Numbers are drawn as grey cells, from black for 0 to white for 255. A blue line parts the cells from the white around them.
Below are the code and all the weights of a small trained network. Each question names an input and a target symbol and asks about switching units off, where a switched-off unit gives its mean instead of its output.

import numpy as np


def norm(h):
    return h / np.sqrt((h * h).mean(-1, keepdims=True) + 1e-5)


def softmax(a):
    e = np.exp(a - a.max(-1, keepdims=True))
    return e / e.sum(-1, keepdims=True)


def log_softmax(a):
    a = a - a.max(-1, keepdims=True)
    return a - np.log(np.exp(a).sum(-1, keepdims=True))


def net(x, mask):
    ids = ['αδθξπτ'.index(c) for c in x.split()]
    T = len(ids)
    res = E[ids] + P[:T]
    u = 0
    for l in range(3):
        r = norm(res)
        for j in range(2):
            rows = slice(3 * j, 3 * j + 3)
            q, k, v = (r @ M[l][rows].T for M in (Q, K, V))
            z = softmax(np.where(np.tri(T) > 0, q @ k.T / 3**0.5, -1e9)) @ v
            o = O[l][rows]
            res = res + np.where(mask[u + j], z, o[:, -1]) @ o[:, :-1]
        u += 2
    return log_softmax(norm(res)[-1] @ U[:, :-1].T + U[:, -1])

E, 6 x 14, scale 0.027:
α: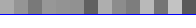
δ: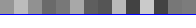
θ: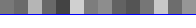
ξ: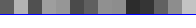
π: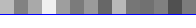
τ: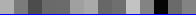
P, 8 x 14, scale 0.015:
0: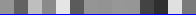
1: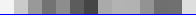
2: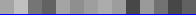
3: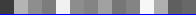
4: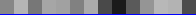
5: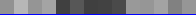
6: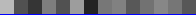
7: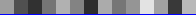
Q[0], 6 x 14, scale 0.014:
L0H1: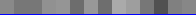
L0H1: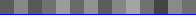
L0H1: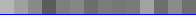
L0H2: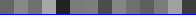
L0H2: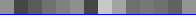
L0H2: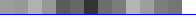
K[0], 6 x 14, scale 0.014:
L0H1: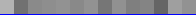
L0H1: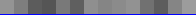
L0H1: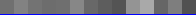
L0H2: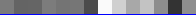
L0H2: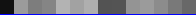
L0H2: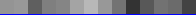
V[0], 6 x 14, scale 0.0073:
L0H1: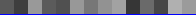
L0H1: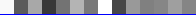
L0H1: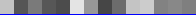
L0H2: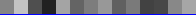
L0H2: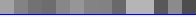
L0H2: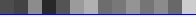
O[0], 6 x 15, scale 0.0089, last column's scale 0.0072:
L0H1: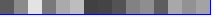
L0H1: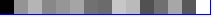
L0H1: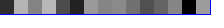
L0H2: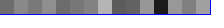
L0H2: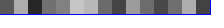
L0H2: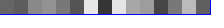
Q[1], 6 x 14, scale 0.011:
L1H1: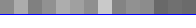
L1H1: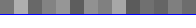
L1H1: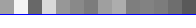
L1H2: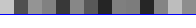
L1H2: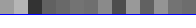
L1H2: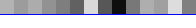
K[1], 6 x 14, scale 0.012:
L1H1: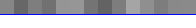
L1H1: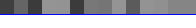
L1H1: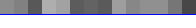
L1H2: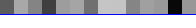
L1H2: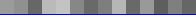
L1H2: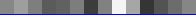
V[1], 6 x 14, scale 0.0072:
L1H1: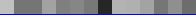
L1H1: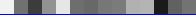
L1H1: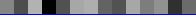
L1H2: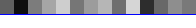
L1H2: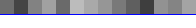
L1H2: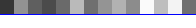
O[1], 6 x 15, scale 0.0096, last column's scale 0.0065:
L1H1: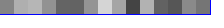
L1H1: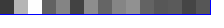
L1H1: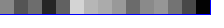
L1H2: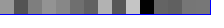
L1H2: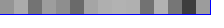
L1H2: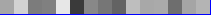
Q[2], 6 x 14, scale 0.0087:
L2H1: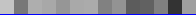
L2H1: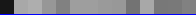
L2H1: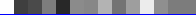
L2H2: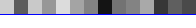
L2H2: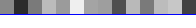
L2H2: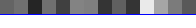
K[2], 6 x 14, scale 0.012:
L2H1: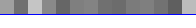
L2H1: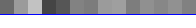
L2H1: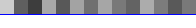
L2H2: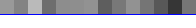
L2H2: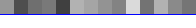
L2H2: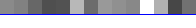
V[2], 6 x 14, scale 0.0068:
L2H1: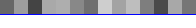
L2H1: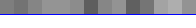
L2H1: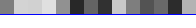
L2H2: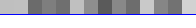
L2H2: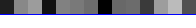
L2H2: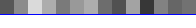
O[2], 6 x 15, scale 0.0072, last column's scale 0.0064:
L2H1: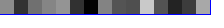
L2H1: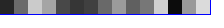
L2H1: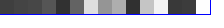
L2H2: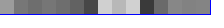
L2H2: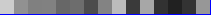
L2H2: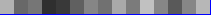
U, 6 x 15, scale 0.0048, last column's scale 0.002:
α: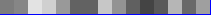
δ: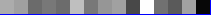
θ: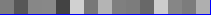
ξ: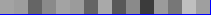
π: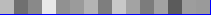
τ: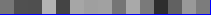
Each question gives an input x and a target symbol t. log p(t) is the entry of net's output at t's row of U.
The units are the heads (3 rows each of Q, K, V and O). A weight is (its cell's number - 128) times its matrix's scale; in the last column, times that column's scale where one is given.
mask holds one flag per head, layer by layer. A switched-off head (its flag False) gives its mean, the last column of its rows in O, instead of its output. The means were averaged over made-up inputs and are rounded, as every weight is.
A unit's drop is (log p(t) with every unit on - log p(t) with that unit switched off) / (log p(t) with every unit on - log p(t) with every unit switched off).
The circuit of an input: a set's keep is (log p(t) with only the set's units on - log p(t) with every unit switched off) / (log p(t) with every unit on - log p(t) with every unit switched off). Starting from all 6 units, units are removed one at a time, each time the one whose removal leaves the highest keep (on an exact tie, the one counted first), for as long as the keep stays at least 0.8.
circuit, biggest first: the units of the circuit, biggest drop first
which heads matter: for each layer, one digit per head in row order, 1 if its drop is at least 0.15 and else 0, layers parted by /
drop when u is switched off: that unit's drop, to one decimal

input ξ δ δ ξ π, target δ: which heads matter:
10 / 11 / 00
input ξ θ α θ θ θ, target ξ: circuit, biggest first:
[L1H1 L2H1 L0H2]
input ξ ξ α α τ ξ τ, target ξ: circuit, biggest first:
[L0H2]
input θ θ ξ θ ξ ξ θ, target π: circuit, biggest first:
[L0H2 L1H2]
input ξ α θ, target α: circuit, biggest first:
[L0H1 L0H2]
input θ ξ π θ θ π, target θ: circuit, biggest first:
[L0H2 L2H1]
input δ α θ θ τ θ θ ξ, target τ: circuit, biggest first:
[L0H2 L1H2]
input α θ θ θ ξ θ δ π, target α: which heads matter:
01 / 10 / 00
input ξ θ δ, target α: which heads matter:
01 / 00 / 01
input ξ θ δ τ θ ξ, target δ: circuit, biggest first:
[L1H2 L0H1]
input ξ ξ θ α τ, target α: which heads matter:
11 / 00 / 00
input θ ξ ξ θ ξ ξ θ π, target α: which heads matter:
11 / 10 / 00
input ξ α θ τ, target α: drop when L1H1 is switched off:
0.1
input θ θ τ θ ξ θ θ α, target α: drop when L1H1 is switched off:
0.3
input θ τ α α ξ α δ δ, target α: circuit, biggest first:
[L2H2]
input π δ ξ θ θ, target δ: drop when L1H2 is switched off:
0.5
